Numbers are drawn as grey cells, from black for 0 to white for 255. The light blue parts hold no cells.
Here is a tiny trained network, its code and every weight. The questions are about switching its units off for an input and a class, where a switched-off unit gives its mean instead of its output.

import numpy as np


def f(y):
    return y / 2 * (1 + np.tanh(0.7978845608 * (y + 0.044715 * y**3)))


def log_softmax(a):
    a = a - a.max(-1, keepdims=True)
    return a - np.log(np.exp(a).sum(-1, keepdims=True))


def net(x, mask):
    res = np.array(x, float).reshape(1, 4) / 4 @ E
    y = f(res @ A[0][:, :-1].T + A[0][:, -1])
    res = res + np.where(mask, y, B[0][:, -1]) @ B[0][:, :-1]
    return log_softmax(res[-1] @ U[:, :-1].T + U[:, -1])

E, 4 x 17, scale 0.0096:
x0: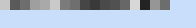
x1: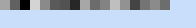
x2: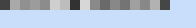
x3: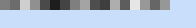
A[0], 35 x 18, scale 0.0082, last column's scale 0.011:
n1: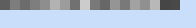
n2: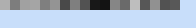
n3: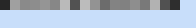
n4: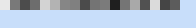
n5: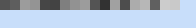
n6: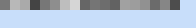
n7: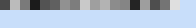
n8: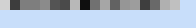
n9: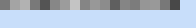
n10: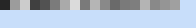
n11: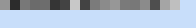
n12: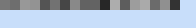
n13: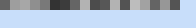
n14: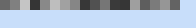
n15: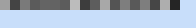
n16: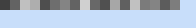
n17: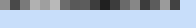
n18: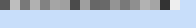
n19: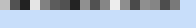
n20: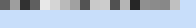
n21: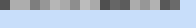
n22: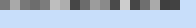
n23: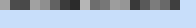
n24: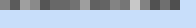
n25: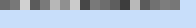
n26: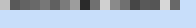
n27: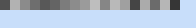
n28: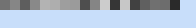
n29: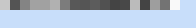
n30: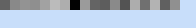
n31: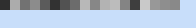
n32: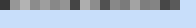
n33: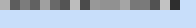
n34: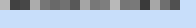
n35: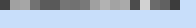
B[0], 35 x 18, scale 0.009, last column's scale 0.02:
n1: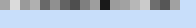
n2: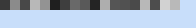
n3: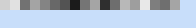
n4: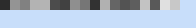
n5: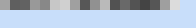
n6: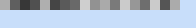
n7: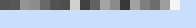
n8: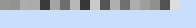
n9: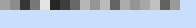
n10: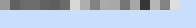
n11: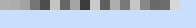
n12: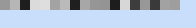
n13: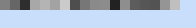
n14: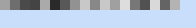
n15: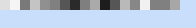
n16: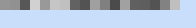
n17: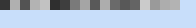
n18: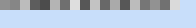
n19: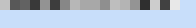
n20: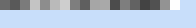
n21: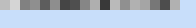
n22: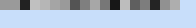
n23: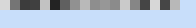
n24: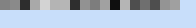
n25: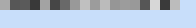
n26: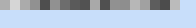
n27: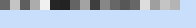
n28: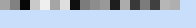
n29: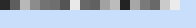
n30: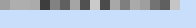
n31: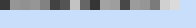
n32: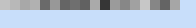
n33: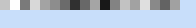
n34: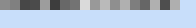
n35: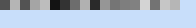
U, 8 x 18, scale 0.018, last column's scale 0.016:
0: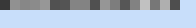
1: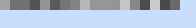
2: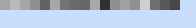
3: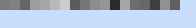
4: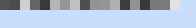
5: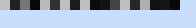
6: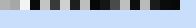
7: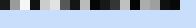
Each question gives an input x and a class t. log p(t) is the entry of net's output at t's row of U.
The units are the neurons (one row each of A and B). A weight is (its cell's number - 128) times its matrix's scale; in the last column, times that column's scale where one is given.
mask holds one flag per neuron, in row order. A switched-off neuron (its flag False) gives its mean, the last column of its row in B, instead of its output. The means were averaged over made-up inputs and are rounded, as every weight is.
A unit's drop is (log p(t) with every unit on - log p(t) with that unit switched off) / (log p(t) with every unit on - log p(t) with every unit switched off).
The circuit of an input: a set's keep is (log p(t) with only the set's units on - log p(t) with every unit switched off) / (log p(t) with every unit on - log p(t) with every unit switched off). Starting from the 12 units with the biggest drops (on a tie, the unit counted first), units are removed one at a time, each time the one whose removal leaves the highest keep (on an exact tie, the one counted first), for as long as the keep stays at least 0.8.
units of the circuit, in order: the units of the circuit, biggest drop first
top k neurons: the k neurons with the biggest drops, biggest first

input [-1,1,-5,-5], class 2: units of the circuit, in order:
(n26)
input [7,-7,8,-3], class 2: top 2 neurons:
(n21 n30)
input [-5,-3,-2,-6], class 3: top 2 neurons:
(n20 n28)
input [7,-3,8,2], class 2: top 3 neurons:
(n30 n21 n32)
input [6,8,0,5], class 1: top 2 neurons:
(n19 n23)
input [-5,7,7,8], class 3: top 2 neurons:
(n16 n13)
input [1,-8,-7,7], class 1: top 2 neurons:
(n25 n14)
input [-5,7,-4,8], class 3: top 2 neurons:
(n13 n5)
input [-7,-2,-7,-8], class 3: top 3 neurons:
(n20 n28 n29)
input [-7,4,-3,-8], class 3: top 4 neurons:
(n20 n28 n29 n22)
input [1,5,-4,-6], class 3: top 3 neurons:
(n20 n28 n10)
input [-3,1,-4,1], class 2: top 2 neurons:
(n29 n20)
